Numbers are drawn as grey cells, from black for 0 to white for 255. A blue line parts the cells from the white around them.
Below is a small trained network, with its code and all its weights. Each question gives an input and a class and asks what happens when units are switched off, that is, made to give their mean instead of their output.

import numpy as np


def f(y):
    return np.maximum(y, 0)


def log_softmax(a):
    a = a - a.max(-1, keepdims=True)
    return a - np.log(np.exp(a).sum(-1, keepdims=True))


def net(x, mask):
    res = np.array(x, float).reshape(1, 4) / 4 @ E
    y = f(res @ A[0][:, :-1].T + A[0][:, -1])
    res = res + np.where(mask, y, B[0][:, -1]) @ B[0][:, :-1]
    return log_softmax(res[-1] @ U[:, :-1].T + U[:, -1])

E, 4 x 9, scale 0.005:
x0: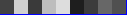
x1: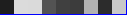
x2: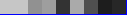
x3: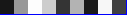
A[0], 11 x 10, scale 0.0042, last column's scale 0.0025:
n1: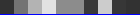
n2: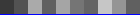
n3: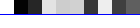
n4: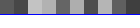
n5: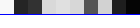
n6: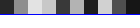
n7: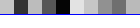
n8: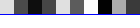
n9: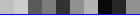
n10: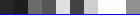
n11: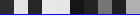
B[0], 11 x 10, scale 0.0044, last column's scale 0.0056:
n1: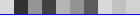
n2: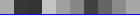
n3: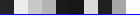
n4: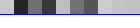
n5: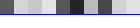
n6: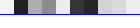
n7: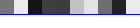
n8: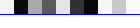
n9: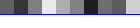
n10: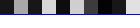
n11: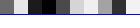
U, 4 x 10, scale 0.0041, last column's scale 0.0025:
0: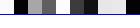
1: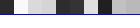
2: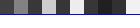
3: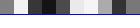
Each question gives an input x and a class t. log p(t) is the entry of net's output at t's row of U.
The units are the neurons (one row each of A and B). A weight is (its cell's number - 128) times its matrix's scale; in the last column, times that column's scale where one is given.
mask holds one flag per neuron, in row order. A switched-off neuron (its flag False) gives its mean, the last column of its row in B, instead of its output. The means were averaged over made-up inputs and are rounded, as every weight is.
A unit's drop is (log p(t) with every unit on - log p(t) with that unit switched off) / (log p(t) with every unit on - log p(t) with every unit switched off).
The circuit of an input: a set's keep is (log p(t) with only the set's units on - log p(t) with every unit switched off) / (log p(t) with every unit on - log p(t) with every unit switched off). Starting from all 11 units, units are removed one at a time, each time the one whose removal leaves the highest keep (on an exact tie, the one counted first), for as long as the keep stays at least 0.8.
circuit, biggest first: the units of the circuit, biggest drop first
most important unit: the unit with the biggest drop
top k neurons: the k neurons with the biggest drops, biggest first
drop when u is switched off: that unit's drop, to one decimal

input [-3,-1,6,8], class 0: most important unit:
n6
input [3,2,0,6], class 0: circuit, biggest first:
n6, n1
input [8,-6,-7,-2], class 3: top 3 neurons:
n11, n9, n6
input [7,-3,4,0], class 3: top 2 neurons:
n11, n10
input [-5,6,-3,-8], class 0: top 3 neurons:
n8, n3, n11
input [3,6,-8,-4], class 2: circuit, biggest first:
n10, n3
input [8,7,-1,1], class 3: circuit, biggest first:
n11, n3
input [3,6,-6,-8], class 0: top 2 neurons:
n8, n3
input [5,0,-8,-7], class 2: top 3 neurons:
n10, n6, n1
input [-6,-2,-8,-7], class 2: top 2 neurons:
n10, n6
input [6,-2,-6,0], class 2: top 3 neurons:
n10, n7, n2
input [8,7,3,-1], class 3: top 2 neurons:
n11, n3
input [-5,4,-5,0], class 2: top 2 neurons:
n10, n3
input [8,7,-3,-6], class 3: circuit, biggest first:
n11
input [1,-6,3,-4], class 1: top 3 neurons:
n3, n5, n6
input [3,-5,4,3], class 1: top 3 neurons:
n3, n5, n8
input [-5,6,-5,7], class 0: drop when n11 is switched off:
0.2
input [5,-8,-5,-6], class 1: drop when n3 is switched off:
0.5
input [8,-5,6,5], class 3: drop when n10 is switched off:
0.1
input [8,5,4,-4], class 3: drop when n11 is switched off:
1.0
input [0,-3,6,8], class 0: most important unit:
n6
